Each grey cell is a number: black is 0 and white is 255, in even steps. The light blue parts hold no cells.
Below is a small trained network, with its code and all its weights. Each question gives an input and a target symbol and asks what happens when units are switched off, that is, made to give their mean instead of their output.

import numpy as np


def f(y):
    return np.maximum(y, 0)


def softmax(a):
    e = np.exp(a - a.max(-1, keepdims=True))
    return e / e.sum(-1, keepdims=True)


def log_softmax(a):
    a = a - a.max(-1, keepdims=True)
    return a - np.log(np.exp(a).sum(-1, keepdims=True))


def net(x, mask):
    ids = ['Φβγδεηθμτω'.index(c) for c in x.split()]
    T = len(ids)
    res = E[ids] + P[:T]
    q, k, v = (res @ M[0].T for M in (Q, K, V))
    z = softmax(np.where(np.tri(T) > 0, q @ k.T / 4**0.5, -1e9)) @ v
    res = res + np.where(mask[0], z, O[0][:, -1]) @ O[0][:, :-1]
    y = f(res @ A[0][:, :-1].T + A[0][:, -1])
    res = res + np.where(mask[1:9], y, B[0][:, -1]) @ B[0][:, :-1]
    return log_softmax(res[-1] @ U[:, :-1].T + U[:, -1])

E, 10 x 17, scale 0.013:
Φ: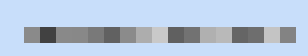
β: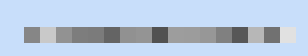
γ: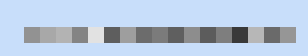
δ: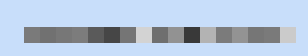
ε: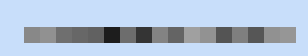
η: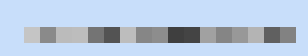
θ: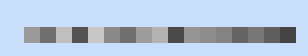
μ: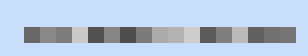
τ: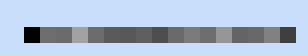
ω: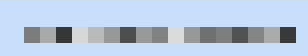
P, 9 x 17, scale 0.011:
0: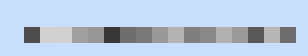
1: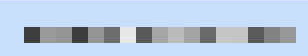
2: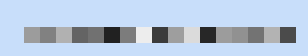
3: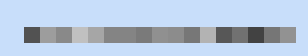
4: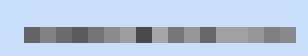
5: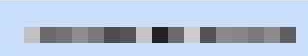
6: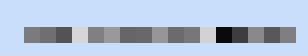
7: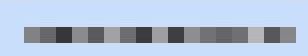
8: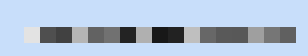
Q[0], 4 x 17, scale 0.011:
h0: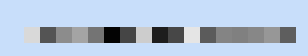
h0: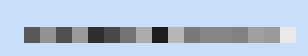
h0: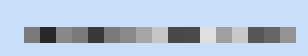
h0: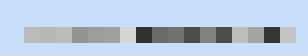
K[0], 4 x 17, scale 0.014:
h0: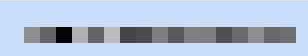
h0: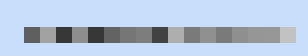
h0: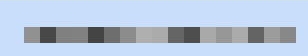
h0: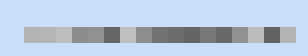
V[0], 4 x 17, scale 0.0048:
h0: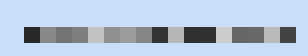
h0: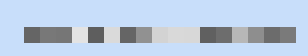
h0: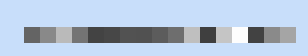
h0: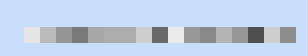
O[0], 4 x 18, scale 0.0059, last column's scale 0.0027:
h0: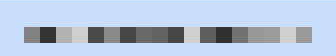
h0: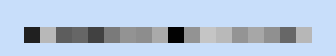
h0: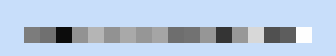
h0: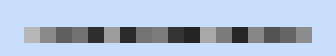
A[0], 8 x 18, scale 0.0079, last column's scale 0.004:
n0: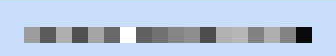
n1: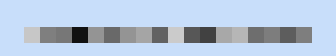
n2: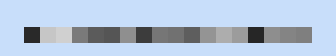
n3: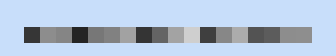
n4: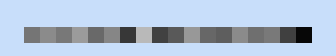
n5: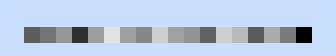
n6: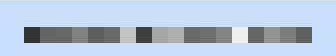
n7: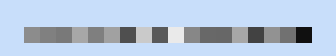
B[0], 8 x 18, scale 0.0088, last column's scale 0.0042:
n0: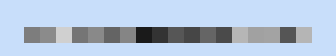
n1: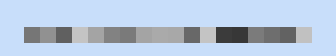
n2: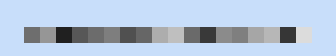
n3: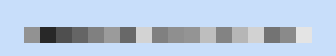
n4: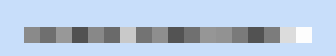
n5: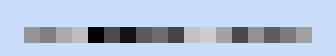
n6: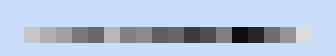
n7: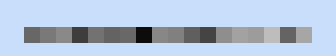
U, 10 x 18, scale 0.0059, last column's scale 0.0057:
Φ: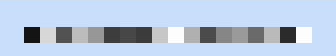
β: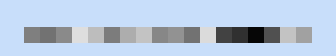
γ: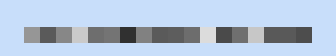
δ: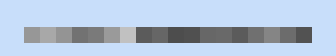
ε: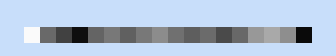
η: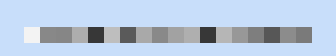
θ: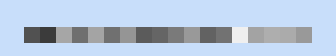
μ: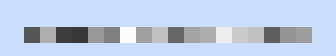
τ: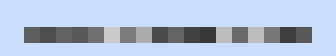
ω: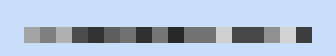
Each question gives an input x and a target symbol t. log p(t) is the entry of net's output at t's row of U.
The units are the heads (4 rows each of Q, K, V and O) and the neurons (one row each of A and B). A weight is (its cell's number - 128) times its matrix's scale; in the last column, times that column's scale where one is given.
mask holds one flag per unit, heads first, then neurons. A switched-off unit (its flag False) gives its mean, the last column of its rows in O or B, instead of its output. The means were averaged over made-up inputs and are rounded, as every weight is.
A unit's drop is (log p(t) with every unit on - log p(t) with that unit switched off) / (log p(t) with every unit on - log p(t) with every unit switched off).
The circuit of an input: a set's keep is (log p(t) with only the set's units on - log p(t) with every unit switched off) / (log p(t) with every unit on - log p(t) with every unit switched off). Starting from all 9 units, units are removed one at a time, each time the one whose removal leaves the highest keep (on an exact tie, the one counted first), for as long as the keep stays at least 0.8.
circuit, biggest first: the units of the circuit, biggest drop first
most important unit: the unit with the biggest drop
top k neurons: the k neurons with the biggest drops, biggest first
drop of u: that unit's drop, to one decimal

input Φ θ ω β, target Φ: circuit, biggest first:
(n2; h0; n4)
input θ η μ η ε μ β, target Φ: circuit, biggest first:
(h0; n2)
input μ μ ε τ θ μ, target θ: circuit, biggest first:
(h0; n7; n4)
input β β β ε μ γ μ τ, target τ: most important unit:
n6
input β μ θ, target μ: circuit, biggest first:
(h0; n4)
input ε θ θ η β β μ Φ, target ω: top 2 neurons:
(n5; n6)
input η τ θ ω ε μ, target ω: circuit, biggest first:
(n4; h0)
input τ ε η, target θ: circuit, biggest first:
(h0; n0)
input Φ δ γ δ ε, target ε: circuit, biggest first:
(n3; n6)
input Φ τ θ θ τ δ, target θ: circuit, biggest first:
(h0; n7)
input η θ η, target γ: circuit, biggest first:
(n1; h0)
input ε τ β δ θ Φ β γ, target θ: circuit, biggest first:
(h0; n0; n3)
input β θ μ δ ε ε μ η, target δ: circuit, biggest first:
(h0; n0; n6)
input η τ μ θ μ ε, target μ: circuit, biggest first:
(h0)
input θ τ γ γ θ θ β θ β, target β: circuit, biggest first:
(n1; h0; n2)
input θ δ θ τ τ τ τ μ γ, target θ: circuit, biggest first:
(h0; n0)
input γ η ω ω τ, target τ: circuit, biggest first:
(n3; n6)
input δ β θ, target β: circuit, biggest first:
(n1; n2)
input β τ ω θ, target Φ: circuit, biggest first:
(h0; n2)
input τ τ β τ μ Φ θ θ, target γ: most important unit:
n5
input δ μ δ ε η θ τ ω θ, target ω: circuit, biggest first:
(h0; n4)
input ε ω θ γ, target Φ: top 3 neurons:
(n2; n4; n6)
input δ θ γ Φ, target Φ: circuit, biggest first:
(n2; h0; n4)
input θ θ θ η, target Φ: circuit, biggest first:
(h0; n2)
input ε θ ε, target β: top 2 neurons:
(n1; n2)
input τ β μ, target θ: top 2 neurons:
(n7; n4)
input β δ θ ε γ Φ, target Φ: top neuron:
(n4)
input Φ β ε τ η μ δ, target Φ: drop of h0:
0.9
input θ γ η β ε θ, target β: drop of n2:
0.1
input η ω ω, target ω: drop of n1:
0.0
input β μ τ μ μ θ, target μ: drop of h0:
0.8
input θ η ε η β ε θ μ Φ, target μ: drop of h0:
0.7
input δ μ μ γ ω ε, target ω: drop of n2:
-0.1
